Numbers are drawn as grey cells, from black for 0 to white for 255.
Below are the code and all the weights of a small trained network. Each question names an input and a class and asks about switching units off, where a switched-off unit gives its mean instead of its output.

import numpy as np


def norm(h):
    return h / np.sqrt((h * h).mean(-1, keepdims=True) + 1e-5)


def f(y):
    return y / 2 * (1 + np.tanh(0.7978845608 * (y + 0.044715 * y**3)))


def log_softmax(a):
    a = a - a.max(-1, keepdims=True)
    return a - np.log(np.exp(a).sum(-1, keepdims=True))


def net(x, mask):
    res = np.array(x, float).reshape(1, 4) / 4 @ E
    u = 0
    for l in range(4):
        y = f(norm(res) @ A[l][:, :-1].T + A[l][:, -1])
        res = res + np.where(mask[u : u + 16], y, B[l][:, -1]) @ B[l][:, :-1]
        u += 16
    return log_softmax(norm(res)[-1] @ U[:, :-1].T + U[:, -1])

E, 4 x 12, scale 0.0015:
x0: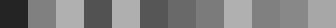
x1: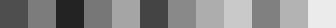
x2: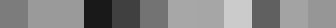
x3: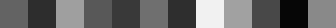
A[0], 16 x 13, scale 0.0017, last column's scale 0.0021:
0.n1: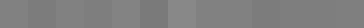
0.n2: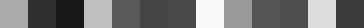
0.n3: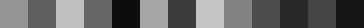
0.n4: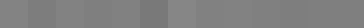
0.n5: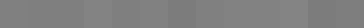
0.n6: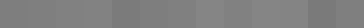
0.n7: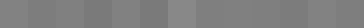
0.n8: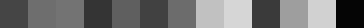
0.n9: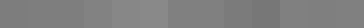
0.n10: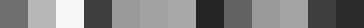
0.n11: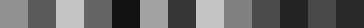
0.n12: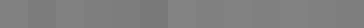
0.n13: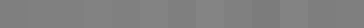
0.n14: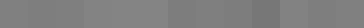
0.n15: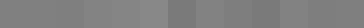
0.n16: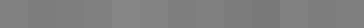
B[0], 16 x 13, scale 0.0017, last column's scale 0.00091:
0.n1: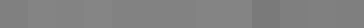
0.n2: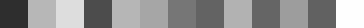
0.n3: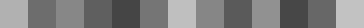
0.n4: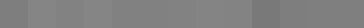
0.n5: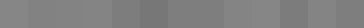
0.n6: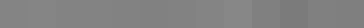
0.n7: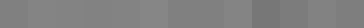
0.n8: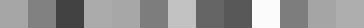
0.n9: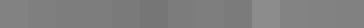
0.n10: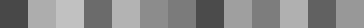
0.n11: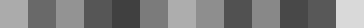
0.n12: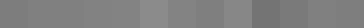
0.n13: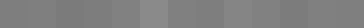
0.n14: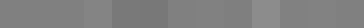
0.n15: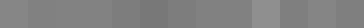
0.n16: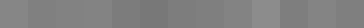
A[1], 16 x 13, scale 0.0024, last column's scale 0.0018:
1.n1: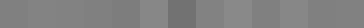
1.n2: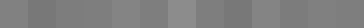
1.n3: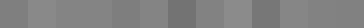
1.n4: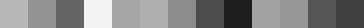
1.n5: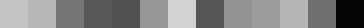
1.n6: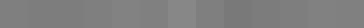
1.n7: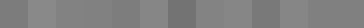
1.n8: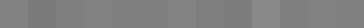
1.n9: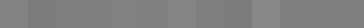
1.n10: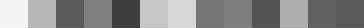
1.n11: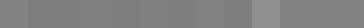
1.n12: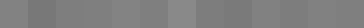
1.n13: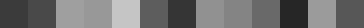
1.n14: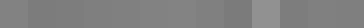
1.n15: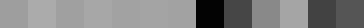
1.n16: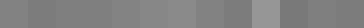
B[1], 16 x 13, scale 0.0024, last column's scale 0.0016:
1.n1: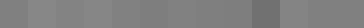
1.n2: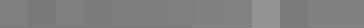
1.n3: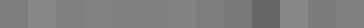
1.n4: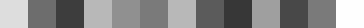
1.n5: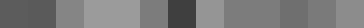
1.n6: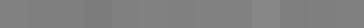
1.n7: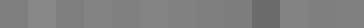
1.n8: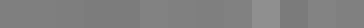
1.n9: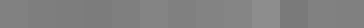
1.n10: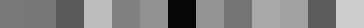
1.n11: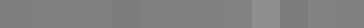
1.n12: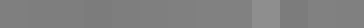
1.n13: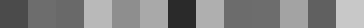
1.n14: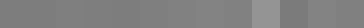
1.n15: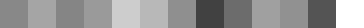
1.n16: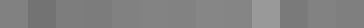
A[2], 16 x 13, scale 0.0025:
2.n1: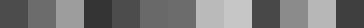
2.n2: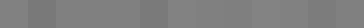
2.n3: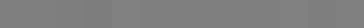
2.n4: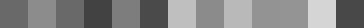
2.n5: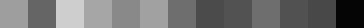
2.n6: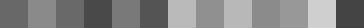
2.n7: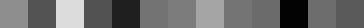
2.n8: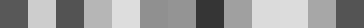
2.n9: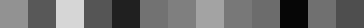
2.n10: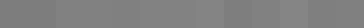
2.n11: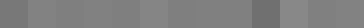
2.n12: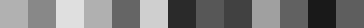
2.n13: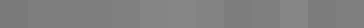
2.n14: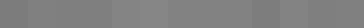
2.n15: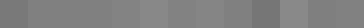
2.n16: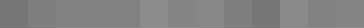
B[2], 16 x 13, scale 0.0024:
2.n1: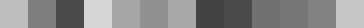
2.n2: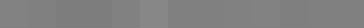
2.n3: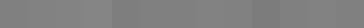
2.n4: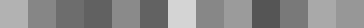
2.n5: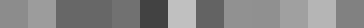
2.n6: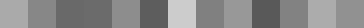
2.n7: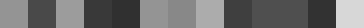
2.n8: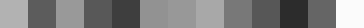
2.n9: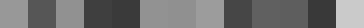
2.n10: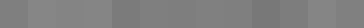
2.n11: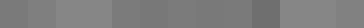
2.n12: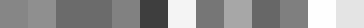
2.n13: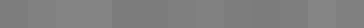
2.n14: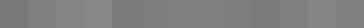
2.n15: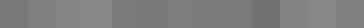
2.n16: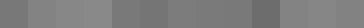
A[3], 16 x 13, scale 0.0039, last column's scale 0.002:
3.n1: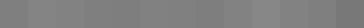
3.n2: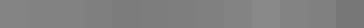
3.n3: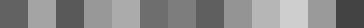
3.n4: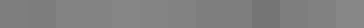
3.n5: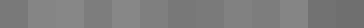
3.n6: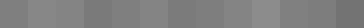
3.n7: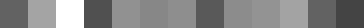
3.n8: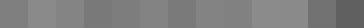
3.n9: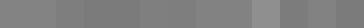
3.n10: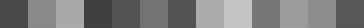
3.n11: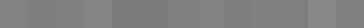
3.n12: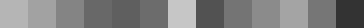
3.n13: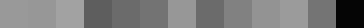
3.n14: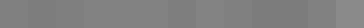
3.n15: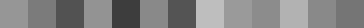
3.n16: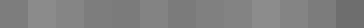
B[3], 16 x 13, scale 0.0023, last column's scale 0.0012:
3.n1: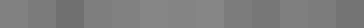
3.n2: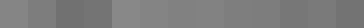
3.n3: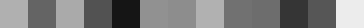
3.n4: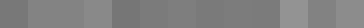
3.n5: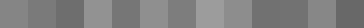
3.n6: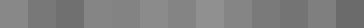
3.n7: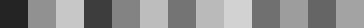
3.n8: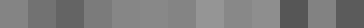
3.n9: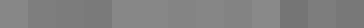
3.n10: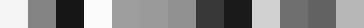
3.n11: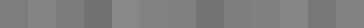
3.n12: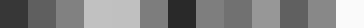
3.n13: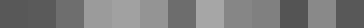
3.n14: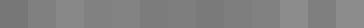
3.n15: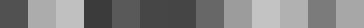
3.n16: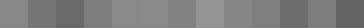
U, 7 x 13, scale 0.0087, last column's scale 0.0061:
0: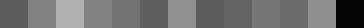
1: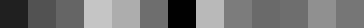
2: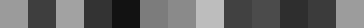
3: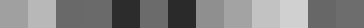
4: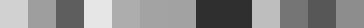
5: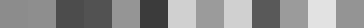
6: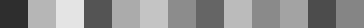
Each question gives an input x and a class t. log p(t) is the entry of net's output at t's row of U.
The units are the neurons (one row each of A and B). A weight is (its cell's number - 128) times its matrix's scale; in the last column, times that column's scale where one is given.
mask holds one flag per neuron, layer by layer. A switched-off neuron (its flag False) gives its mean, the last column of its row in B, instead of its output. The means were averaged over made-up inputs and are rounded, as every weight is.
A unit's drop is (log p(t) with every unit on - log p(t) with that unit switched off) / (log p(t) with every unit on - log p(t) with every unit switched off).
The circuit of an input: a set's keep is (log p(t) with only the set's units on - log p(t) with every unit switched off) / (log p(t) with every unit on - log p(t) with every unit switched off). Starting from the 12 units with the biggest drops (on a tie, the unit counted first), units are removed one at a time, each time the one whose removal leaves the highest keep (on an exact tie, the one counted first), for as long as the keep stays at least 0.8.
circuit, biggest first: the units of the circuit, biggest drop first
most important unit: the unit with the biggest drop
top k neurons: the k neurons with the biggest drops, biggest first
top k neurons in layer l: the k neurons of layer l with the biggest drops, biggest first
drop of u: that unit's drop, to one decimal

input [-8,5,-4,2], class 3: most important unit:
3.n15
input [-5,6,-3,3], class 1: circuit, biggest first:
(1.n13; 0.n2)
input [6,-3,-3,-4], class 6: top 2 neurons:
(3.n7; 0.n10)
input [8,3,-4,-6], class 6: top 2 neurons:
(2.n12; 2.n1)
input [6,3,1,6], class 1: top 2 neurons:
(1.n13; 2.n8)
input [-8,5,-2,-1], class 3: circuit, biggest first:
(2.n1; 3.n15; 1.n10)
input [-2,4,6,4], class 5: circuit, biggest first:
(2.n8; 3.n3)
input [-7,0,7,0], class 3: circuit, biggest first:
(1.n10; 3.n15)
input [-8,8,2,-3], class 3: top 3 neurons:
(1.n10; 2.n12; 3.n15)
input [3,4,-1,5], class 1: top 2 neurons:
(1.n13; 2.n12)
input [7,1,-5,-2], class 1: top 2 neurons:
(1.n13; 0.n2)
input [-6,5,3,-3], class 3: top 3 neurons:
(1.n10; 3.n15; 2.n12)
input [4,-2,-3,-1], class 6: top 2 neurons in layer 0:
(0.n10; 0.n8)
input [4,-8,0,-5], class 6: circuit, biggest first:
(3.n7)
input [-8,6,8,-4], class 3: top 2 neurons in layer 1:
(1.n10; 1.n5)
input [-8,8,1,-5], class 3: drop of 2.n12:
0.4
